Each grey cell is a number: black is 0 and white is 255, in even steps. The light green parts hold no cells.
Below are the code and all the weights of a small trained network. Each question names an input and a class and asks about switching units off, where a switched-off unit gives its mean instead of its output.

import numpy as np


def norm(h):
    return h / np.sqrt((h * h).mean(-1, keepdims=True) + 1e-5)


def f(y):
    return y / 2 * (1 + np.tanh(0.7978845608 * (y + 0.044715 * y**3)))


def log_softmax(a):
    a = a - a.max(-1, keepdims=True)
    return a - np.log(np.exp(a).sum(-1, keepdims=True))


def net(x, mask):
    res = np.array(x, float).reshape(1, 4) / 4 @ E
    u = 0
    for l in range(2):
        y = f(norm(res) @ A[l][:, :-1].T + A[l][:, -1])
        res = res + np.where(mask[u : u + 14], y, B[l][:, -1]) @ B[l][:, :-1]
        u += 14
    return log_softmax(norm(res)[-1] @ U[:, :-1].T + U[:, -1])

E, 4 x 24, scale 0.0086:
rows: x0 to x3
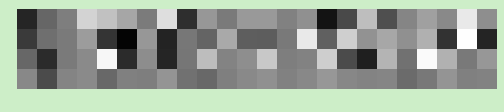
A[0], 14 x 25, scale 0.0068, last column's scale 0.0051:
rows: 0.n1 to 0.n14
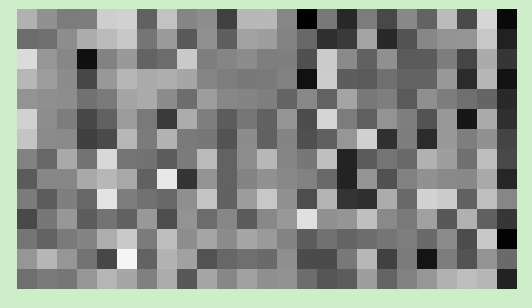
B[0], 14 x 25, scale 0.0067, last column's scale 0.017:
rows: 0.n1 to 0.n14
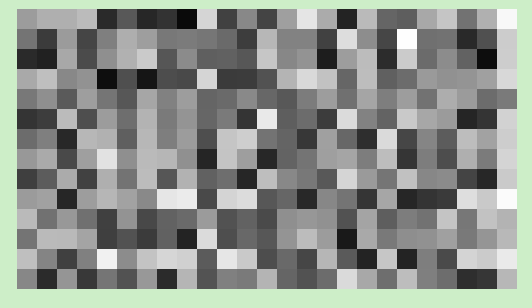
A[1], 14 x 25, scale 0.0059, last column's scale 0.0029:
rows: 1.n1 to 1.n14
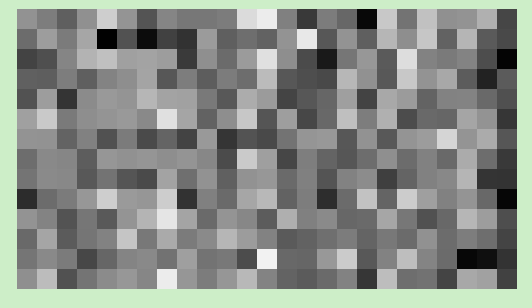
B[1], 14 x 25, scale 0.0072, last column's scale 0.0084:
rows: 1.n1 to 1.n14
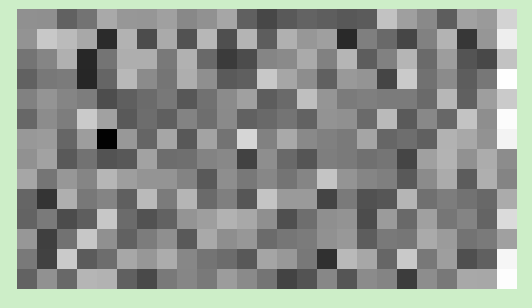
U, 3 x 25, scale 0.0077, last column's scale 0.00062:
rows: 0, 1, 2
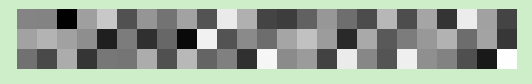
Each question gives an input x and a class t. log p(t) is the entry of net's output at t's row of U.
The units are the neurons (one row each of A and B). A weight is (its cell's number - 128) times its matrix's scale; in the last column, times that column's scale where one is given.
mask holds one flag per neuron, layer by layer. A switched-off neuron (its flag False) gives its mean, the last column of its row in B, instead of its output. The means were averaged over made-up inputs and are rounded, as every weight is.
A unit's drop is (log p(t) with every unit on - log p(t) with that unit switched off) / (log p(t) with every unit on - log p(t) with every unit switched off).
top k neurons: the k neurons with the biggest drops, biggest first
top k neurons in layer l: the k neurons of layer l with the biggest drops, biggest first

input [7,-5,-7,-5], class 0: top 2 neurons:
(0.n13; 0.n7)
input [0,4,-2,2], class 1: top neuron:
(0.n10)
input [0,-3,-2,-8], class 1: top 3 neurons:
(0.n1; 0.n10; 0.n4)
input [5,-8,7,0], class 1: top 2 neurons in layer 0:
(0.n1; 0.n12)
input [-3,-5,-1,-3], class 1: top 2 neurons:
(0.n4; 0.n1)
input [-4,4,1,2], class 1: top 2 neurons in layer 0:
(0.n10; 0.n11)
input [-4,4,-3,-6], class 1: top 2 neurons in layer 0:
(0.n10; 0.n13)
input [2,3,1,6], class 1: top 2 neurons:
(0.n10; 0.n13)
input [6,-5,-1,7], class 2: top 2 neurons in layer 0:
(0.n2; 0.n9)
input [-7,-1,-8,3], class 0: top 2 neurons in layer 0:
(0.n13; 0.n7)
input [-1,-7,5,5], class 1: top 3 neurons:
(0.n1; 0.n4; 0.n13)
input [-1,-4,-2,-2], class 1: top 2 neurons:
(0.n1; 0.n4)
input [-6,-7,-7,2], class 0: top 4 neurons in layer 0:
(0.n13; 0.n7; 0.n11; 0.n2)
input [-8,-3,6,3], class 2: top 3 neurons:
(0.n6; 0.n3; 0.n13)
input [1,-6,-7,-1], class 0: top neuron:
(0.n13)
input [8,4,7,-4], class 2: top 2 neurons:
(0.n13; 0.n7)
